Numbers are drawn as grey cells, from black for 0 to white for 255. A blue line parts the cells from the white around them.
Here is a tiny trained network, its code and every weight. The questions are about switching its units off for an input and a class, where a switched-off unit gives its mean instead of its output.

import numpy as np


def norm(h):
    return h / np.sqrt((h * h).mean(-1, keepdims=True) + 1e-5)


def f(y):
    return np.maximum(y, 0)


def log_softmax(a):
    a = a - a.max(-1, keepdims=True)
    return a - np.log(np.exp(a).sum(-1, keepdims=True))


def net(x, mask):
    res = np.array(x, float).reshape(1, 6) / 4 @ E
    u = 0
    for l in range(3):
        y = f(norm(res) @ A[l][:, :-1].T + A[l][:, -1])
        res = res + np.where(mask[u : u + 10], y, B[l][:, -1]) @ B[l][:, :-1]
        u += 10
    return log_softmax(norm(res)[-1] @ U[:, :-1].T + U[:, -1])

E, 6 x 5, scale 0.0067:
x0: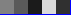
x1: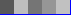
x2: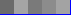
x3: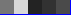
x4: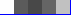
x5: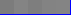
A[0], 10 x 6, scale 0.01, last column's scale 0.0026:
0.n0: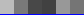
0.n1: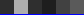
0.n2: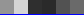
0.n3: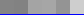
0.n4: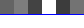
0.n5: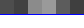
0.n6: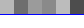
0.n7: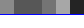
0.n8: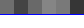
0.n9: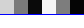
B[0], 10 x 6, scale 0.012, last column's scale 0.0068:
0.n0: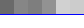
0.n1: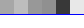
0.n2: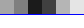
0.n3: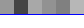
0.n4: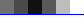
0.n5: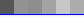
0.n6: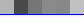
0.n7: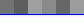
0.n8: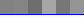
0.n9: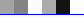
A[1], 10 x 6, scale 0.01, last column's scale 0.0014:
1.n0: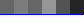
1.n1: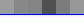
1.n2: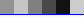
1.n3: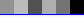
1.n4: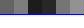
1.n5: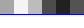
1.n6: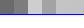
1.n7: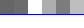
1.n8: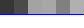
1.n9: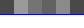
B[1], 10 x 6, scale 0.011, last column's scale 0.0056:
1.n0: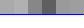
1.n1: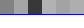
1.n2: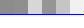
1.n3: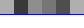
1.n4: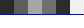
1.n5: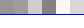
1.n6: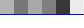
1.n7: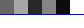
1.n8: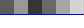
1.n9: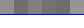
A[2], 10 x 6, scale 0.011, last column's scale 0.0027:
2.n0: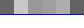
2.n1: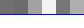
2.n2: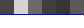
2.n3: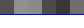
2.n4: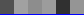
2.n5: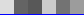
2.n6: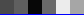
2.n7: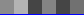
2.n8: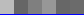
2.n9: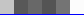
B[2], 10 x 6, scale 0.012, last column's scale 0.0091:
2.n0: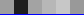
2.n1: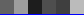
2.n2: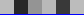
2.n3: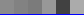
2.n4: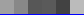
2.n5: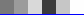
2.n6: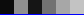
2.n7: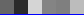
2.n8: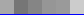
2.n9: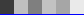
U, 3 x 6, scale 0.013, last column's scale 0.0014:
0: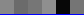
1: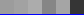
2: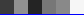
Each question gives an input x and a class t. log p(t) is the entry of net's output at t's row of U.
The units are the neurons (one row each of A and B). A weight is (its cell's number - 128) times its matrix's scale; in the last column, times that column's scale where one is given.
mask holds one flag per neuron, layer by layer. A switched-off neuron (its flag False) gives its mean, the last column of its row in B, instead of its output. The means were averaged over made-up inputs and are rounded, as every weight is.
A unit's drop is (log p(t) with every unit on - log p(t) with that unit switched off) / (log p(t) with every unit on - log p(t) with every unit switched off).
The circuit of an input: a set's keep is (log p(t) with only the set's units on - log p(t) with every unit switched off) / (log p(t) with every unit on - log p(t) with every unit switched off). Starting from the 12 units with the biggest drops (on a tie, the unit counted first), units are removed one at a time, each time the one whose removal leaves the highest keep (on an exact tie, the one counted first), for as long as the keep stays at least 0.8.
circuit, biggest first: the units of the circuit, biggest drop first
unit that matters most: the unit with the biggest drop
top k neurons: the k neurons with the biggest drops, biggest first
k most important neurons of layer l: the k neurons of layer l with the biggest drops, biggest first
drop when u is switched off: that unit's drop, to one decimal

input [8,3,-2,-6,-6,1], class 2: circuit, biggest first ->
[0.n4]
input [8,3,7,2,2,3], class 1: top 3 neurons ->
[0.n9, 1.n7, 2.n5]
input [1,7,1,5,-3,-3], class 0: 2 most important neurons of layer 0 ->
[0.n9, 0.n2]
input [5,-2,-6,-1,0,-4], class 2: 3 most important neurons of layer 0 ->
[0.n4, 0.n1, 0.n5]
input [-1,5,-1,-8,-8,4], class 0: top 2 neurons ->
[1.n6, 1.n7]
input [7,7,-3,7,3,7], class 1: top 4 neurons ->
[0.n9, 0.n1, 1.n7, 1.n2]
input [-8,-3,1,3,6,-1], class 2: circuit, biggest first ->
[0.n9, 2.n6]
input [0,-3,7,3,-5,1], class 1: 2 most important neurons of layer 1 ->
[1.n5, 1.n2]
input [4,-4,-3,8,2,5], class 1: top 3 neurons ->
[0.n1, 0.n9, 1.n2]
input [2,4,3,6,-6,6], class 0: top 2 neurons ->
[0.n9, 1.n4]
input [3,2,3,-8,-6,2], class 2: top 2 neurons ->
[0.n9, 0.n4]
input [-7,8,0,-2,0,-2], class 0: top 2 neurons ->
[0.n4, 0.n2]
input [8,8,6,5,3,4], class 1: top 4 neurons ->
[0.n9, 0.n1, 1.n7, 1.n2]
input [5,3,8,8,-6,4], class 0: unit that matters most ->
1.n4
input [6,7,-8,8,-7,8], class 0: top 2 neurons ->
[0.n1, 1.n4]
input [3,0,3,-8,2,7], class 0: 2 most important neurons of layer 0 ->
[0.n2, 0.n9]
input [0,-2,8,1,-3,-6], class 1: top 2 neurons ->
[0.n1, 1.n5]
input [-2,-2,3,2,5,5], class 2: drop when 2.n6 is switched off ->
0.1
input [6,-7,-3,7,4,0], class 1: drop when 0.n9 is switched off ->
1.1
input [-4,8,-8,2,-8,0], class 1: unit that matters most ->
1.n5
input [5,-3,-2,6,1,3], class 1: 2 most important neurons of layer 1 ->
[1.n2, 1.n7]
